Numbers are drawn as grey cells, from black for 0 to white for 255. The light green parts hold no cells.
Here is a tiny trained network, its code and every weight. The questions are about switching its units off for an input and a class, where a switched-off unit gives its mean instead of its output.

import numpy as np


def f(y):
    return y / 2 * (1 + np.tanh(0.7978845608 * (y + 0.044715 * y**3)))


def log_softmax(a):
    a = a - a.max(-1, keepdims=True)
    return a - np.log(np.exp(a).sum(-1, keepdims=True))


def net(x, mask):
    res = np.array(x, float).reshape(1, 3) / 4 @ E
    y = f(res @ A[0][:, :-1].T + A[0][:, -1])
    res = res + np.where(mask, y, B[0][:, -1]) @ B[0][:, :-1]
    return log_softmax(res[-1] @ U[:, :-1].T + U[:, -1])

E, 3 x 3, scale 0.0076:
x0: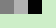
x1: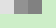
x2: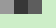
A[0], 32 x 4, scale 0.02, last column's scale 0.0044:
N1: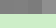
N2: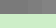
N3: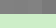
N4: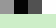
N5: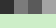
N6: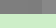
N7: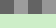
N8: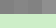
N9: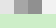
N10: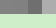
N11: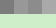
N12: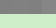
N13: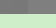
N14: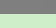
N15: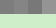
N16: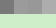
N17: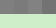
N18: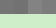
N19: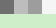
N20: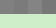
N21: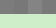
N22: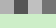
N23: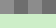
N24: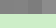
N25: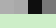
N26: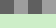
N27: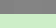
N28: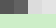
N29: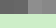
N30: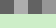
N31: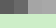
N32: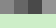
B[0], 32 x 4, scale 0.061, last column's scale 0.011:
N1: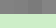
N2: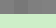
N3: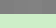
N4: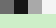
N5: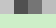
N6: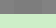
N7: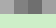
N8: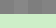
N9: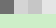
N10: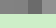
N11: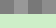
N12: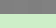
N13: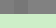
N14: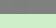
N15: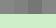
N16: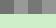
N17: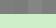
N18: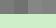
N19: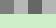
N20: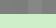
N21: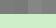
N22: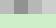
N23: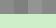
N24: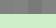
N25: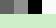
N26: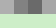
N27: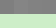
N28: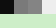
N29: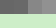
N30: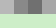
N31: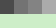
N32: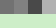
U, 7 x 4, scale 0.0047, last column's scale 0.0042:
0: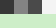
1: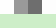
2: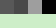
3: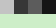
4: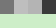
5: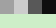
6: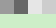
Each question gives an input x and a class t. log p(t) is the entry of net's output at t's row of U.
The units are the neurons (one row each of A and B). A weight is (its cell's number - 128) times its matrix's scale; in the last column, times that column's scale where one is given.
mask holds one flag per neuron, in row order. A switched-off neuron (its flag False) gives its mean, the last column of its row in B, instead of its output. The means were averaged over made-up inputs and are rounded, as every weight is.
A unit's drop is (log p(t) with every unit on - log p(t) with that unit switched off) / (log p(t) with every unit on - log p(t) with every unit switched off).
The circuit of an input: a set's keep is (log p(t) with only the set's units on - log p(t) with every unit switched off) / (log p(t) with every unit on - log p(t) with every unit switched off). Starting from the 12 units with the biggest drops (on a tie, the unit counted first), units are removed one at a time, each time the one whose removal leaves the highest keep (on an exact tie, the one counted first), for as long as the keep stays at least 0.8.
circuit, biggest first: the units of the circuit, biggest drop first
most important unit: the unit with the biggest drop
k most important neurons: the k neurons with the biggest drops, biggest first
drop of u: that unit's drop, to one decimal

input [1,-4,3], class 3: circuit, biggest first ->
(N9 N28)
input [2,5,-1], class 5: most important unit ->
N28
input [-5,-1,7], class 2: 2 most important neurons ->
(N28 N9)
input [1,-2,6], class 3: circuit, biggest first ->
(N28 N9)
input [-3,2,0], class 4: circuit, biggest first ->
(N4 N25)
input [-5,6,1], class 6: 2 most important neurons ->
(N25 N22)
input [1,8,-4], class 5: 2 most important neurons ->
(N4 N28)
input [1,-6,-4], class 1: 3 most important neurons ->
(N4 N5 N25)
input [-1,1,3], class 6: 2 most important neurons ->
(N25 N28)
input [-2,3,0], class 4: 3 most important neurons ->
(N4 N5 N9)
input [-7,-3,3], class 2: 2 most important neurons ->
(N28 N25)
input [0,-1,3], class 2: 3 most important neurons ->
(N25 N22 N9)
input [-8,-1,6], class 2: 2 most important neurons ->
(N28 N9)
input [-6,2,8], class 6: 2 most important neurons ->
(N22 N25)
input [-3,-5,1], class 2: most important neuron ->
(N25)
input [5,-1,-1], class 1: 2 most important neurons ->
(N28 N4)
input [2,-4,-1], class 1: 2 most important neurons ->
(N4 N28)
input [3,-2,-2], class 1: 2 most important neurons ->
(N28 N4)
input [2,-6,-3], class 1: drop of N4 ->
0.2
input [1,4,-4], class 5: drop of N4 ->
0.3
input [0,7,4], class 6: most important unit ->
N4
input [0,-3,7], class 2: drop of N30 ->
0.1
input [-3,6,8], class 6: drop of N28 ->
0.0
